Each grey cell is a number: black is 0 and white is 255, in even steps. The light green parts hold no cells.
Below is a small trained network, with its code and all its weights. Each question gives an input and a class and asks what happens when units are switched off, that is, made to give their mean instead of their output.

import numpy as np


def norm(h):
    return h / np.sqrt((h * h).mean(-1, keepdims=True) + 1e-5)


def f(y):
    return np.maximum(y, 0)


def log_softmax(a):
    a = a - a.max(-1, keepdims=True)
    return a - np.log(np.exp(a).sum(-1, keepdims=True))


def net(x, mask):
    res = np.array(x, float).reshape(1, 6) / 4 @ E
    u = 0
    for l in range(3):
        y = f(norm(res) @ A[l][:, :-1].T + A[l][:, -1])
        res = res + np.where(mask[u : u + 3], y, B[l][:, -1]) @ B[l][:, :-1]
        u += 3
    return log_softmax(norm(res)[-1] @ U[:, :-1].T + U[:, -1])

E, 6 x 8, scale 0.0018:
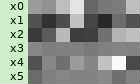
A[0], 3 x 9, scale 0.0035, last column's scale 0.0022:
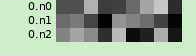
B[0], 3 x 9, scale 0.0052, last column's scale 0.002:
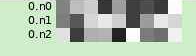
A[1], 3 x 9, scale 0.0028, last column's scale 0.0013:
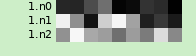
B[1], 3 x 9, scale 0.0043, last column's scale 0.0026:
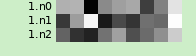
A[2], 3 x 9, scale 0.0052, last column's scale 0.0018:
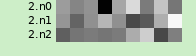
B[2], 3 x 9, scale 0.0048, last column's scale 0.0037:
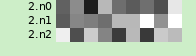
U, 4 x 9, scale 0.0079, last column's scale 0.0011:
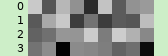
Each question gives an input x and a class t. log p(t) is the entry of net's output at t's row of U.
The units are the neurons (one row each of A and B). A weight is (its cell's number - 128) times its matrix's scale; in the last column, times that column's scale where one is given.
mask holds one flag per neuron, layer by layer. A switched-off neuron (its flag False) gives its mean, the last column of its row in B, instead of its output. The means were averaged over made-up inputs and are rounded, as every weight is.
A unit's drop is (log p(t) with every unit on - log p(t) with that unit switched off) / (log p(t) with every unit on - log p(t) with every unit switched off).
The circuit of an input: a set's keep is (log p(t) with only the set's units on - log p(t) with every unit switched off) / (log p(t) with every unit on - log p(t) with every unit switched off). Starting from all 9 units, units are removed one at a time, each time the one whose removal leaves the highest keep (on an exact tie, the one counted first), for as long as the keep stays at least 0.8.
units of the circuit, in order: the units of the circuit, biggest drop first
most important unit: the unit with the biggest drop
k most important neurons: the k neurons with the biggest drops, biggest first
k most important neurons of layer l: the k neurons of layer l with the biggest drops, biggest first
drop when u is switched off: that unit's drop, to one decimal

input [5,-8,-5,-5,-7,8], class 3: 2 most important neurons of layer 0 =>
(0.n1 0.n0)
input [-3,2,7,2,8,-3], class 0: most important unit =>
2.n2
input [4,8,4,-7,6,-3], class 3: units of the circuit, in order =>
(1.n0 0.n1)
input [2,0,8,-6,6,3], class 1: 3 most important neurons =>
(0.n0 0.n2 2.n1)
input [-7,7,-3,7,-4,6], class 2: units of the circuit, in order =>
(0.n1 2.n1)
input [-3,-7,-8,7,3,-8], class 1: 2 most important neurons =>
(1.n1 1.n0)
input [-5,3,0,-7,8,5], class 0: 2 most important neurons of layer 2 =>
(2.n2 2.n1)
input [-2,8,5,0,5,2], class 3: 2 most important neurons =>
(1.n0 1.n1)
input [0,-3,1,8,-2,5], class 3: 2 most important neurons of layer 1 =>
(1.n1 1.n2)
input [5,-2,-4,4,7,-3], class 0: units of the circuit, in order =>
(2.n2 0.n1)
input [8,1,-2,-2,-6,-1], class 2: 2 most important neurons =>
(2.n1 2.n2)
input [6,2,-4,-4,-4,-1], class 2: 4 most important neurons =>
(2.n1 0.n0 2.n2 1.n2)
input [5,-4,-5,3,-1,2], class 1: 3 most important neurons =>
(1.n1 0.n1 0.n2)
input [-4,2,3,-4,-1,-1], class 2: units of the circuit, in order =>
(0.n1)
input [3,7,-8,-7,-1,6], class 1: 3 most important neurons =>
(1.n1 2.n0 0.n1)
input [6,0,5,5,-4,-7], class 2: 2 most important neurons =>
(2.n1 1.n1)
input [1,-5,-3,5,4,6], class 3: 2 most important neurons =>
(2.n0 0.n2)
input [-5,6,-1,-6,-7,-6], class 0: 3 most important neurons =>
(0.n2 2.n0 1.n2)
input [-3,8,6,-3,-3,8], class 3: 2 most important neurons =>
(1.n0 1.n1)
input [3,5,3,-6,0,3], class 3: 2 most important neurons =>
(1.n0 0.n1)
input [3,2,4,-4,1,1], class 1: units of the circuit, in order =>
(0.n0)
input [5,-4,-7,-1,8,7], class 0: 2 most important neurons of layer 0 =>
(0.n0 0.n1)
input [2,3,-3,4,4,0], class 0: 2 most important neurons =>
(0.n0 0.n1)
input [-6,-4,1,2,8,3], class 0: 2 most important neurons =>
(2.n2 2.n1)
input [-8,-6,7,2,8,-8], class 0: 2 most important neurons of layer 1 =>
(1.n1 1.n2)
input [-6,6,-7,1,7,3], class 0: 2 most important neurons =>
(2.n2 0.n0)
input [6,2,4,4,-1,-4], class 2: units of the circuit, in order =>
(2.n1)
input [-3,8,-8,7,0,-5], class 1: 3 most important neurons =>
(1.n1 2.n0 1.n2)
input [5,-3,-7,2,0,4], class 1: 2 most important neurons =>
(1.n1 0.n1)
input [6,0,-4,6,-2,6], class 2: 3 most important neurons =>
(2.n1 0.n0 1.n2)
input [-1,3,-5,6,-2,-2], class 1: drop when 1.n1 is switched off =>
1.6
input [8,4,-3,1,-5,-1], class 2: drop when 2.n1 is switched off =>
0.9
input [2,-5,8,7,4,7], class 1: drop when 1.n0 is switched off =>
0.2
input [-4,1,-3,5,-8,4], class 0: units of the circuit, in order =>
(0.n2)
